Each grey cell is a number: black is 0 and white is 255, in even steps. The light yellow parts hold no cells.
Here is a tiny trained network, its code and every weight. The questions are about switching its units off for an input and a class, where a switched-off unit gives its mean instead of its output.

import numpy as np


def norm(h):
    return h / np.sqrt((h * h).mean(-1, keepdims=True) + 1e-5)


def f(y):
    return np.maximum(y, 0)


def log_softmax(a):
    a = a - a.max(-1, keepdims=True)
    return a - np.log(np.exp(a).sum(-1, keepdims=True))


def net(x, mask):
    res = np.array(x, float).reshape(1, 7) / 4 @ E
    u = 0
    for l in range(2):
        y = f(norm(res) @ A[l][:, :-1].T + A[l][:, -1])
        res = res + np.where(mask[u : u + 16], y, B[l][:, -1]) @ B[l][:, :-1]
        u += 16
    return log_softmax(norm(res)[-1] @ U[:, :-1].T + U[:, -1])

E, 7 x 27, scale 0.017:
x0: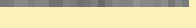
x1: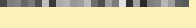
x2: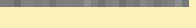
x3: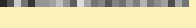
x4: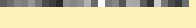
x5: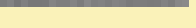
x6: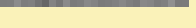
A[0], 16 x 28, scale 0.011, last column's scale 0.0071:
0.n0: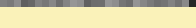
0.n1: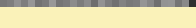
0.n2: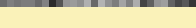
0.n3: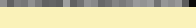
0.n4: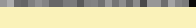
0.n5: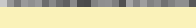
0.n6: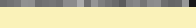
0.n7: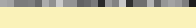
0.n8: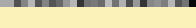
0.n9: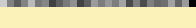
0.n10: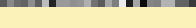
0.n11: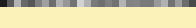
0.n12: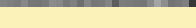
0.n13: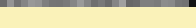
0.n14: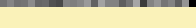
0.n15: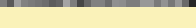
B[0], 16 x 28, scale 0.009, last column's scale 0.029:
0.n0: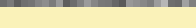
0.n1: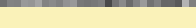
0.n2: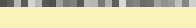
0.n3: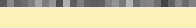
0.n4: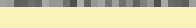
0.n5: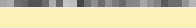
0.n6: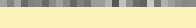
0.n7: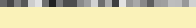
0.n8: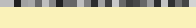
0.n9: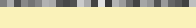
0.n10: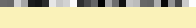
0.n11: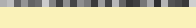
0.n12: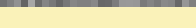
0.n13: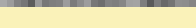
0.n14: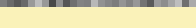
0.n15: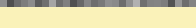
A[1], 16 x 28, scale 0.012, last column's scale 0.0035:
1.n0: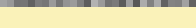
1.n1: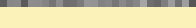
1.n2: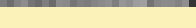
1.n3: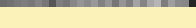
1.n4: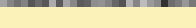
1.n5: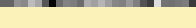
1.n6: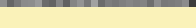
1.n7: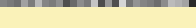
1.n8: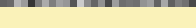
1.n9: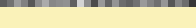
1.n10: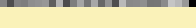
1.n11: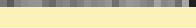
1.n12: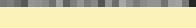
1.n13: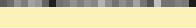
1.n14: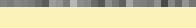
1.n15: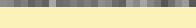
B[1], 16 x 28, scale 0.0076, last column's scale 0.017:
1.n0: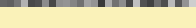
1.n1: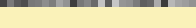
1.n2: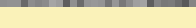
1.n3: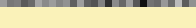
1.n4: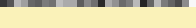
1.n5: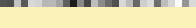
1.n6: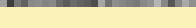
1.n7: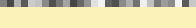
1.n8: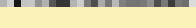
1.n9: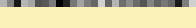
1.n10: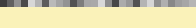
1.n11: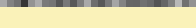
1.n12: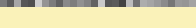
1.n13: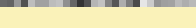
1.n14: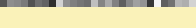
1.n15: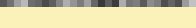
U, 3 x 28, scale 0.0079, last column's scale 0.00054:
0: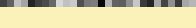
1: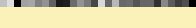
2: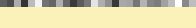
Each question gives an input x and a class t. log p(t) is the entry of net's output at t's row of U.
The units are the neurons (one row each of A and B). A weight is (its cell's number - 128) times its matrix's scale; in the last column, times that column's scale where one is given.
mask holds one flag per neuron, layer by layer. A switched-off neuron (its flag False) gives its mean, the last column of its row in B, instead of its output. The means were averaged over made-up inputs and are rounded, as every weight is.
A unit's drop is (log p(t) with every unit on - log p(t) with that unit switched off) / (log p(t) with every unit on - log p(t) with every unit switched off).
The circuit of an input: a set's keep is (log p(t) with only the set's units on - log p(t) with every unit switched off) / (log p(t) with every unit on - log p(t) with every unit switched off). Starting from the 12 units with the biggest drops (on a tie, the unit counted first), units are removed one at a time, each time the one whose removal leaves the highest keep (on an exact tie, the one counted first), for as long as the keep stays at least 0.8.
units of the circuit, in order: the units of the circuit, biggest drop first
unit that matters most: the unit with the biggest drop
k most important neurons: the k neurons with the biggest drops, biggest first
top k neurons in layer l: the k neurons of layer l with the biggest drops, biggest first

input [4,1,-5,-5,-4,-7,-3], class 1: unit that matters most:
0.n8
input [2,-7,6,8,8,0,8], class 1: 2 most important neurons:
[0.n10; 0.n7]
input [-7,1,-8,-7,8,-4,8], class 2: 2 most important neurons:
[0.n2; 0.n11]
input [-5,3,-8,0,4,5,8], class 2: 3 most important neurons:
[0.n2; 0.n14; 1.n5]
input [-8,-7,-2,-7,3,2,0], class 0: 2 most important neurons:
[0.n5; 0.n11]
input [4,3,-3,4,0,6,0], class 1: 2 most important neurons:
[0.n11; 1.n8]
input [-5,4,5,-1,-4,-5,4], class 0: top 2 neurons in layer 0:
[0.n10; 0.n2]
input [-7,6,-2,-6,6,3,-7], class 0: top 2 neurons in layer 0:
[0.n10; 0.n7]
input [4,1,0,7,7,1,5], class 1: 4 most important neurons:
[0.n11; 0.n7; 1.n9; 1.n8]
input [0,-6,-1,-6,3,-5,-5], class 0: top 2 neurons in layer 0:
[0.n5; 0.n11]
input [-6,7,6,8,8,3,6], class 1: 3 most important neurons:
[0.n11; 0.n7; 1.n8]
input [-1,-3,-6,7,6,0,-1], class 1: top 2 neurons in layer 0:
[0.n10; 0.n7]
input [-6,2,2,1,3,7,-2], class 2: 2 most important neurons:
[0.n2; 0.n14]
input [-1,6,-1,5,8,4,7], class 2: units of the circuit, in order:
[1.n5]
